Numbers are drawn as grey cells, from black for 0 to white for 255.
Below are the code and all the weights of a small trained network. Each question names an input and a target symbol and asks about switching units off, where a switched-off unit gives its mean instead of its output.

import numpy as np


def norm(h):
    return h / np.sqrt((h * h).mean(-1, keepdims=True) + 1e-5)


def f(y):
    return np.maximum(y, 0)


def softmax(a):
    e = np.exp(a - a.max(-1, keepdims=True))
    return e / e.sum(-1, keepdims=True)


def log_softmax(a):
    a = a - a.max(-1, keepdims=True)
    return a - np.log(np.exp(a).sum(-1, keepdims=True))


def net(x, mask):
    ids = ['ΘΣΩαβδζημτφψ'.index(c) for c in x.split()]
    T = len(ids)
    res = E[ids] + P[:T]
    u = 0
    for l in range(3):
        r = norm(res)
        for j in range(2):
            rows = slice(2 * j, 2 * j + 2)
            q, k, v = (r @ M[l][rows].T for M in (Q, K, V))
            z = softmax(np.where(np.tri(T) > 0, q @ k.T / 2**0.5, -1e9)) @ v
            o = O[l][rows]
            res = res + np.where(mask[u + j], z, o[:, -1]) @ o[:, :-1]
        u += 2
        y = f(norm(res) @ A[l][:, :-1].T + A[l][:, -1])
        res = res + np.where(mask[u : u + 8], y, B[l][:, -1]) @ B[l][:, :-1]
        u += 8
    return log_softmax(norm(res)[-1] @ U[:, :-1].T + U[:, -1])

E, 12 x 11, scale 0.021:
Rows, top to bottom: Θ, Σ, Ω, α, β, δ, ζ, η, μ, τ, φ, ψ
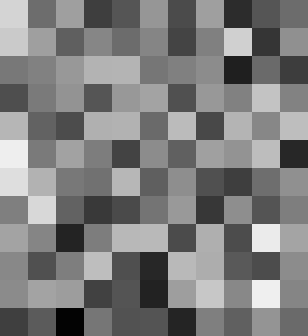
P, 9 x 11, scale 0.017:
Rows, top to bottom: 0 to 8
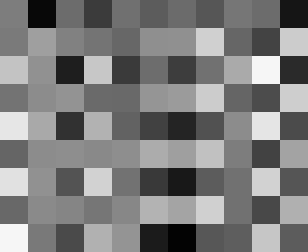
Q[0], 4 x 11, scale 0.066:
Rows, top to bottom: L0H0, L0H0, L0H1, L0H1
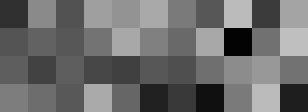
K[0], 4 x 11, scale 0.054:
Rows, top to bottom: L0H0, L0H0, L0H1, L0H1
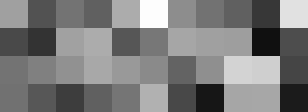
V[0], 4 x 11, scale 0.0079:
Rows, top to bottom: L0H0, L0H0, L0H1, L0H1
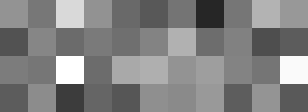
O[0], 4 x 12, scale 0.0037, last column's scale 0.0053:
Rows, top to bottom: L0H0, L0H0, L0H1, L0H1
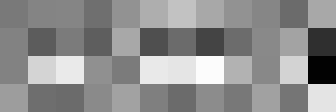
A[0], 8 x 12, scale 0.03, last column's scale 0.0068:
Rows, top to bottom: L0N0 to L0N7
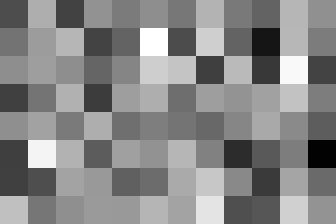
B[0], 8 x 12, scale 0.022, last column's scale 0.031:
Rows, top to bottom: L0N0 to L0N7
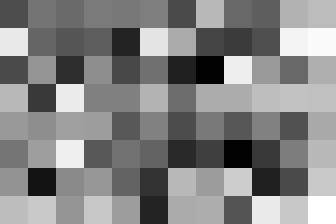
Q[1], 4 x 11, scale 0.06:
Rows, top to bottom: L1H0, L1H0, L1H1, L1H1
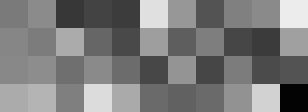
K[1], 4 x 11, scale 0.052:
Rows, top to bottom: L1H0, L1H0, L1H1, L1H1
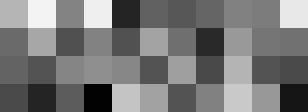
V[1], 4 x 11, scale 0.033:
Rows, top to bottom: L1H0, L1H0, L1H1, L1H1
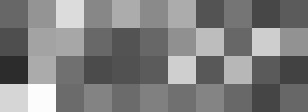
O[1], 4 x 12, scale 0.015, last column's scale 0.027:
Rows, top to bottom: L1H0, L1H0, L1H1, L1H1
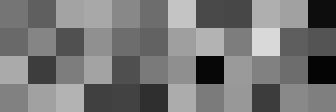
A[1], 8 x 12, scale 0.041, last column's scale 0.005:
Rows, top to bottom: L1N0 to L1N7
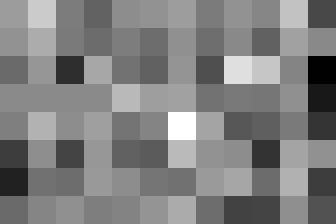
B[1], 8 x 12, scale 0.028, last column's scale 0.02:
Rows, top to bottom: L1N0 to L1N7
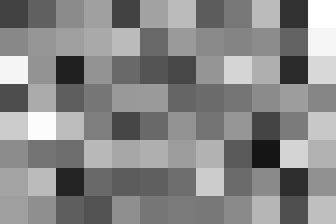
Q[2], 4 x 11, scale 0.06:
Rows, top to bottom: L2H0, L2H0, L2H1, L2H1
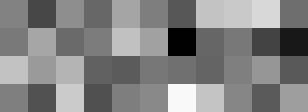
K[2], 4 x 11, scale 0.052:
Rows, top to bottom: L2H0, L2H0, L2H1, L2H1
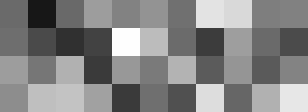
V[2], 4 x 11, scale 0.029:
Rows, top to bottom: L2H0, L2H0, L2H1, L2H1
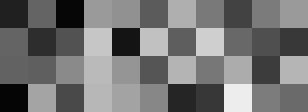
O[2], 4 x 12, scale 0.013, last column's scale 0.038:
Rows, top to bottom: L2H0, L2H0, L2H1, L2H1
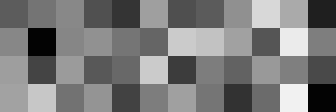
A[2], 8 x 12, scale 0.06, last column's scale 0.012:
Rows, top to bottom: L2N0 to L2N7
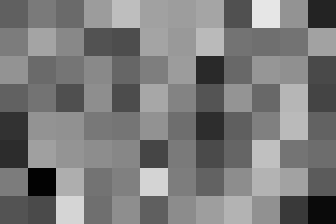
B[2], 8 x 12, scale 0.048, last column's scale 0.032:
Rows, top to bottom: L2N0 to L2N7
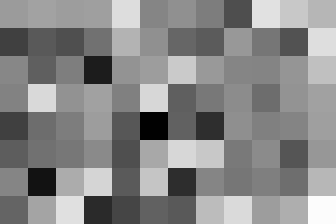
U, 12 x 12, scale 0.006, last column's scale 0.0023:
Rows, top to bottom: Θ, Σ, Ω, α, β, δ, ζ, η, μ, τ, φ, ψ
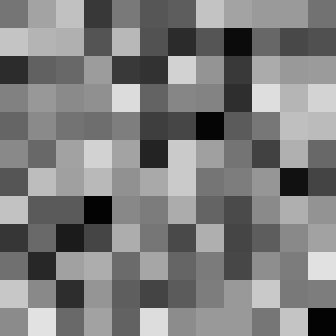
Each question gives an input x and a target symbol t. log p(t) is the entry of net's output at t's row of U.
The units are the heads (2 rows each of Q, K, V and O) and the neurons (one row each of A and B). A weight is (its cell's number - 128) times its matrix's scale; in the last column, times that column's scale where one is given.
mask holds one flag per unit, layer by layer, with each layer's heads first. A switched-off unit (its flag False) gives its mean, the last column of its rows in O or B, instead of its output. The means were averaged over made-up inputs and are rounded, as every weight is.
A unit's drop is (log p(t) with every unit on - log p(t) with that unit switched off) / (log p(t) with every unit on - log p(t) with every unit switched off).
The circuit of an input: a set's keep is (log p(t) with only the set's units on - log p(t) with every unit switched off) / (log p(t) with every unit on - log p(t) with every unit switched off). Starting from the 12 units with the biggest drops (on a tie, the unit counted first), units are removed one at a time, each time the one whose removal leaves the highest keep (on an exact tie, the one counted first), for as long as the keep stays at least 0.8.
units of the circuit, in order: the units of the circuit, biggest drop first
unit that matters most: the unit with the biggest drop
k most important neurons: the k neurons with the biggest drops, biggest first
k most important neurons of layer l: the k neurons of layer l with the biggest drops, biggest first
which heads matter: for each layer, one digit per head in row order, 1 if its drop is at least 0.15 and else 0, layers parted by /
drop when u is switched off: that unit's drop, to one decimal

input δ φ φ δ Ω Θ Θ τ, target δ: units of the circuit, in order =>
[L0N6; L1N5]
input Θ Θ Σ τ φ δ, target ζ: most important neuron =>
[L1N4]
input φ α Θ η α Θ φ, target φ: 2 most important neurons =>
[L0N3; L0N5]
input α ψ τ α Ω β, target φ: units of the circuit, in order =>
[L0N2; L1N2]
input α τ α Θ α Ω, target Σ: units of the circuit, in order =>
[L0N5; L2N7]
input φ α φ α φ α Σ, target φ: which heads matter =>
00 / 11 / 00
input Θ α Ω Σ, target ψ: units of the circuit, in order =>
[L0N1; L2N3]
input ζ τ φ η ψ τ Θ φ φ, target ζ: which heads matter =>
00 / 10 / 10
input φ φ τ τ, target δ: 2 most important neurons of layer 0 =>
[L0N6; L0N7]
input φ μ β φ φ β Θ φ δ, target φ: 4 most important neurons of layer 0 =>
[L0N3; L0N5; L0N1; L0N6]
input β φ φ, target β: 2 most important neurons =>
[L0N5; L0N7]
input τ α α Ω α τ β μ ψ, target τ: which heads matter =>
00 / 11 / 00
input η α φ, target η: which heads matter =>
00 / 11 / 01
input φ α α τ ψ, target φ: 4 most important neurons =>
[L0N5; L0N3; L0N1; L0N7]
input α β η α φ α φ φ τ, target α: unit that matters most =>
L0N1
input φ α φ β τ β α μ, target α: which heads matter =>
00 / 01 / 00
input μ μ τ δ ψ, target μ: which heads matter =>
00 / 10 / 00
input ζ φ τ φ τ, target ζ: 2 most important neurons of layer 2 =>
[L2N5; L2N7]
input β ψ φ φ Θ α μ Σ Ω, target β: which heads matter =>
00 / 11 / 01
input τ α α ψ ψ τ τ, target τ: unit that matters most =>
L1H1
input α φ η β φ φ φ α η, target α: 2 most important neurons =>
[L0N1; L0N7]
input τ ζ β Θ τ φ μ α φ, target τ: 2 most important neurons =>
[L0N7; L0N1]
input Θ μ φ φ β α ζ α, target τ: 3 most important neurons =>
[L0N3; L0N1; L2N6]
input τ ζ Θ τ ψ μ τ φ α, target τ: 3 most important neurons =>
[L0N1; L0N3; L2N6]
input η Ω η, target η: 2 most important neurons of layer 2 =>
[L2N2; L2N7]
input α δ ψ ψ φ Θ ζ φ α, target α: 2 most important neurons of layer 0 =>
[L0N1; L0N7]
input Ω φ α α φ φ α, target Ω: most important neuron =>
[L0N2]
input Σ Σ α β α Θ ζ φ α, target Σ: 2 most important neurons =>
[L0N1; L0N7]
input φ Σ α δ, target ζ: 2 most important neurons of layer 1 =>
[L1N0; L1N4]
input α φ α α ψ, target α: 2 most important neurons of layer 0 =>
[L0N1; L0N2]
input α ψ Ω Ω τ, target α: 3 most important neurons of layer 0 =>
[L0N1; L0N7; L0N6]
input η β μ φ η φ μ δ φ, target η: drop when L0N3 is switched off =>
1.0
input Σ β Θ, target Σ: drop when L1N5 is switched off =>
0.0
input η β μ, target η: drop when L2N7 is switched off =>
0.1
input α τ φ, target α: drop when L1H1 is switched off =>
1.1
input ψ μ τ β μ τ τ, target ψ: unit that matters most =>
L1H1
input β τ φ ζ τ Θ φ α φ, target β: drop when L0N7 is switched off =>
1.1
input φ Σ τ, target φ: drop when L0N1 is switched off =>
1.3
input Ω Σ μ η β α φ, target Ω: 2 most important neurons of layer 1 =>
[L1N2; L1N3]
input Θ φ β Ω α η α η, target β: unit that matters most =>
L0N5
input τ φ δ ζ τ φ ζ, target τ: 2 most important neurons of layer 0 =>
[L0N7; L0N1]
